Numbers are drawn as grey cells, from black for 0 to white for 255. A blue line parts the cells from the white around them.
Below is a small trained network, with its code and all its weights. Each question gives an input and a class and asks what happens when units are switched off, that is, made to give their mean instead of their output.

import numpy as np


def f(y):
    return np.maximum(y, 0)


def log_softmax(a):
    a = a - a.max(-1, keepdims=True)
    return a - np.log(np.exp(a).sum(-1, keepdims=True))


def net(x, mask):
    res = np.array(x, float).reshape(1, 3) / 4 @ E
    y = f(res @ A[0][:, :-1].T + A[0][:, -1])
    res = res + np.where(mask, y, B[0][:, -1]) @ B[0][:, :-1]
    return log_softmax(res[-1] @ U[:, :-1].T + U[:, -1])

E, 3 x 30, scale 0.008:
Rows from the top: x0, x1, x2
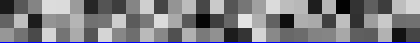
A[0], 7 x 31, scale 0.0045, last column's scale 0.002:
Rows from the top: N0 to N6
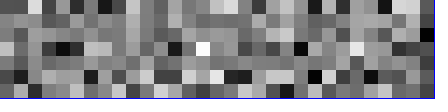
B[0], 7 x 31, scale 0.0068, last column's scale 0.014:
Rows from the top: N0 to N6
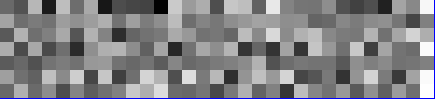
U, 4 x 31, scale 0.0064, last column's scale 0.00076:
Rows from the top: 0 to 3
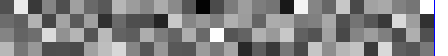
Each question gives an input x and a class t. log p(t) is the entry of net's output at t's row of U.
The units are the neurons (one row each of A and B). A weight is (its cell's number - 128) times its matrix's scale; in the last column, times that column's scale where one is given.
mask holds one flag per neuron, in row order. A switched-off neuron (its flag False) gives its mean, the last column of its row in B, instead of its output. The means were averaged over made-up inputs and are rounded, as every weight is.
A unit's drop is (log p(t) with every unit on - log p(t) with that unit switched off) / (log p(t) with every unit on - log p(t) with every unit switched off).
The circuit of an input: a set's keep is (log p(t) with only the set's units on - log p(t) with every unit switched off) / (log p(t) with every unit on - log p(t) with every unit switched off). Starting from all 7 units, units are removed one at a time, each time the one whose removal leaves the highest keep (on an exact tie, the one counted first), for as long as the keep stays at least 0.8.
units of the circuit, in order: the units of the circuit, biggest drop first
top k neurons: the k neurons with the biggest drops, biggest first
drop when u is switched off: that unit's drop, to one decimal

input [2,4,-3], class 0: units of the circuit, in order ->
[N0]
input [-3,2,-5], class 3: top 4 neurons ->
[N0 N2 N6 N5]
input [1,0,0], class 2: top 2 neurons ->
[N0 N6]
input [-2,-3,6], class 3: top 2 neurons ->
[N3 N2]
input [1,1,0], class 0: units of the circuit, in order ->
[N0 N5]
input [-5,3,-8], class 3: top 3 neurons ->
[N0 N2 N3]
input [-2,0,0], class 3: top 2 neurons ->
[N0 N5]
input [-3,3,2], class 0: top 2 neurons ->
[N6 N3]
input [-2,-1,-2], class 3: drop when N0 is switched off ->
0.7
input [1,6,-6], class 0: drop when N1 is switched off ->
0.0
